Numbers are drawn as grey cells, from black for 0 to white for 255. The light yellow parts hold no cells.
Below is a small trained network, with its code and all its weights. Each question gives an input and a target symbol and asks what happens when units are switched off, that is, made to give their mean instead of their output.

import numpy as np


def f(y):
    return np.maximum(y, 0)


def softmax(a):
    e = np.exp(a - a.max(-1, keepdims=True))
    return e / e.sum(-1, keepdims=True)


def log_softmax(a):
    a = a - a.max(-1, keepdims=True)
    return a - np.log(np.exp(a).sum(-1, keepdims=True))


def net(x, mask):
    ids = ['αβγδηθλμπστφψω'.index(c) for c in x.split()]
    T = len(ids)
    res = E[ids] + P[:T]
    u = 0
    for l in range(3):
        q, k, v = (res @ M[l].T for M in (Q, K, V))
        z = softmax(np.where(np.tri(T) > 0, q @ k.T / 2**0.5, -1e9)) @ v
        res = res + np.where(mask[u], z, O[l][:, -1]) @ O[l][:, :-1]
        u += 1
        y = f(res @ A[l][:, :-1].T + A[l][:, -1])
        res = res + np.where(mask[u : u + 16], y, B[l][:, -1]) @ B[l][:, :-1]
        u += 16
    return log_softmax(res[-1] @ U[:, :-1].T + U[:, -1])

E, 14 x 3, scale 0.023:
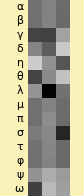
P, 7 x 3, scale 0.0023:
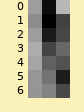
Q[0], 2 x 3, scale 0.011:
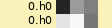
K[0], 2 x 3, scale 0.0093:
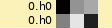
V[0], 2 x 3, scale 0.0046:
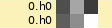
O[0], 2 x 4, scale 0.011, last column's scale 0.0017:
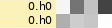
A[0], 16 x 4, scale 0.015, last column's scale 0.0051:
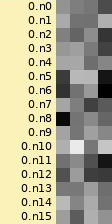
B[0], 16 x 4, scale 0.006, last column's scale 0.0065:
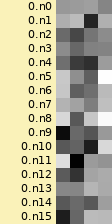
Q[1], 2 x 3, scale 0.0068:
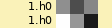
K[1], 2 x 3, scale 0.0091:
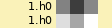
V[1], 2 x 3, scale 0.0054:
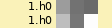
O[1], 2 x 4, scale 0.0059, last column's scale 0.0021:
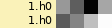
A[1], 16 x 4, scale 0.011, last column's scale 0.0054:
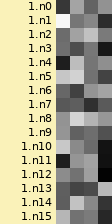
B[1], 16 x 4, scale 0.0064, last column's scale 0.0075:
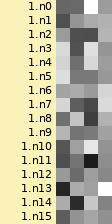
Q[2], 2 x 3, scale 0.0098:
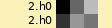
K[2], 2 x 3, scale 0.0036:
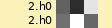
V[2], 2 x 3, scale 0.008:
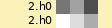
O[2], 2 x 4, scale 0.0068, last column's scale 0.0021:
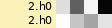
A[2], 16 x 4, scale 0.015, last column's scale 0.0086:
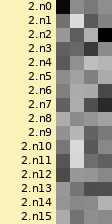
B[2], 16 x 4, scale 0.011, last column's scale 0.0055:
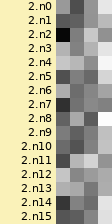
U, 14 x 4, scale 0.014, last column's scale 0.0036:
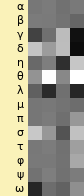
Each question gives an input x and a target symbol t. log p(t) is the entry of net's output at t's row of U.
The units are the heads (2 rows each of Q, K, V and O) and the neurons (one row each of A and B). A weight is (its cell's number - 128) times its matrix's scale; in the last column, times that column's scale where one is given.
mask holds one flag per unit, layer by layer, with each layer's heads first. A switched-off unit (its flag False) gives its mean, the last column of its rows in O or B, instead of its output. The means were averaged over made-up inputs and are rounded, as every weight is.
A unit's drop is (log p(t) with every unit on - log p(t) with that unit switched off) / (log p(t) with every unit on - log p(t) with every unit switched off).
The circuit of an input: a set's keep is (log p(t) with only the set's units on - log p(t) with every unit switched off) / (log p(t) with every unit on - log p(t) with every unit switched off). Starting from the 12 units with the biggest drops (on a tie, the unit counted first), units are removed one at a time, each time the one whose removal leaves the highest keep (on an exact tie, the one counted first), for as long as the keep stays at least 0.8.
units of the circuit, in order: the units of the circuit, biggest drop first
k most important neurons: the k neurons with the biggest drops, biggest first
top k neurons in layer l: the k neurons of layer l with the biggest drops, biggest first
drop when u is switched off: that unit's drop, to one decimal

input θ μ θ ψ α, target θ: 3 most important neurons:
(0.n8; 1.n0; 1.n4)
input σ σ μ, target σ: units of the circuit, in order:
(0.h0; 1.h0; 2.n13)
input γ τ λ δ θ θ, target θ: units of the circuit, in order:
(2.n4)
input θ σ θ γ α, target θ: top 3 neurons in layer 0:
(0.n8; 0.n5; 0.n6)
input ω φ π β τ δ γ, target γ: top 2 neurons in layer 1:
(1.n13; 1.n6)
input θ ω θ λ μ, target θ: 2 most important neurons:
(1.n0; 0.n8)
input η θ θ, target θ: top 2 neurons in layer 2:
(2.n8; 2.n0)
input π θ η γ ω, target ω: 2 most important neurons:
(0.n5; 1.n8)
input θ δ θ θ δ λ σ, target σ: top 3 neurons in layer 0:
(0.n11; 0.n12; 0.n4)
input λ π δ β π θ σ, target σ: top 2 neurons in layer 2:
(2.n3; 2.n13)
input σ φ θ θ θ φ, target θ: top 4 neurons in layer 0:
(0.n8; 0.n5; 0.n6; 0.n1)
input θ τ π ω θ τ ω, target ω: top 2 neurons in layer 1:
(1.n8; 1.n13)
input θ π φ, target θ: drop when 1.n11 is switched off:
0.1
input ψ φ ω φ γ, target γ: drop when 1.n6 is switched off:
0.2
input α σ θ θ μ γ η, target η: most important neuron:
(0.n7)
